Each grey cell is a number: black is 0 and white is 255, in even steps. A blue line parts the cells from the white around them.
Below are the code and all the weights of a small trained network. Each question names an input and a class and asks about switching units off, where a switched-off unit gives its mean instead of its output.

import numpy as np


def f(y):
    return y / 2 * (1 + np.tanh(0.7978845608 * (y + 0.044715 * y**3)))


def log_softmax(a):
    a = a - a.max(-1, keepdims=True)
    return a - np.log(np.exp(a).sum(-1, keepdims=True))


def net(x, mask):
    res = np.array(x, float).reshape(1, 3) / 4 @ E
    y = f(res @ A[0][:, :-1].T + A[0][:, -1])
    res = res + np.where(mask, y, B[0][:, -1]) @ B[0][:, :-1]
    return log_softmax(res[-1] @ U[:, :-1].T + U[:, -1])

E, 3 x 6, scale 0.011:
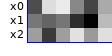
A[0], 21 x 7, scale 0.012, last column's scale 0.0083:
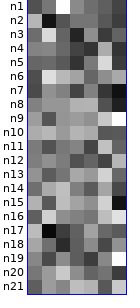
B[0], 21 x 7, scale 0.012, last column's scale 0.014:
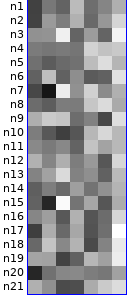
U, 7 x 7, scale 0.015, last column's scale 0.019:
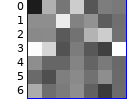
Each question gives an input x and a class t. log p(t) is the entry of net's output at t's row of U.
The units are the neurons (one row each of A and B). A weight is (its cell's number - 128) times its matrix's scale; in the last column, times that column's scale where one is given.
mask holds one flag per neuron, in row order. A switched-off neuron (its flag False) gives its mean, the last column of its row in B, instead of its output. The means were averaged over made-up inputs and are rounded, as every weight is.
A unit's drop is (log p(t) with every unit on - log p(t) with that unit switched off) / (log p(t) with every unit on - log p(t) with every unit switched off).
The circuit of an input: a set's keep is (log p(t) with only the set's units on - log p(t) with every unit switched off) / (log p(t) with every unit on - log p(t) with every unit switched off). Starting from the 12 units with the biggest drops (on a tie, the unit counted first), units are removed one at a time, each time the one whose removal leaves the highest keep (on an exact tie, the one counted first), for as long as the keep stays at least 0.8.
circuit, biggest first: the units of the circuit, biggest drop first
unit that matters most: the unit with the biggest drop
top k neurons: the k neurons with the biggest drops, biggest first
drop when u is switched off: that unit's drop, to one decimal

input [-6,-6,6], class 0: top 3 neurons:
(n17; n3; n2)
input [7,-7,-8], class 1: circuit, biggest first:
(n3)
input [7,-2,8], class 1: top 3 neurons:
(n15; n9; n17)
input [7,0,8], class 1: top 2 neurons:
(n15; n9)
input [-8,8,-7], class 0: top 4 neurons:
(n18; n17; n2; n21)
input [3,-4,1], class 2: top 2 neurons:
(n17; n21)
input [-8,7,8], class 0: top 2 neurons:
(n17; n2)
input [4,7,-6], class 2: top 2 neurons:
(n4; n19)
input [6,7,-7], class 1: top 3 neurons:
(n3; n12; n7)
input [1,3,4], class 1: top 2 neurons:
(n15; n21)
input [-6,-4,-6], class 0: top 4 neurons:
(n18; n17; n9; n2)
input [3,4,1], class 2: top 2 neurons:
(n17; n18)
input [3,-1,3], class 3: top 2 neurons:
(n17; n2)
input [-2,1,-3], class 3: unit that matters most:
n15
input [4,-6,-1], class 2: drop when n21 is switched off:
0.2
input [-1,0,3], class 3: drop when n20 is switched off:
0.1
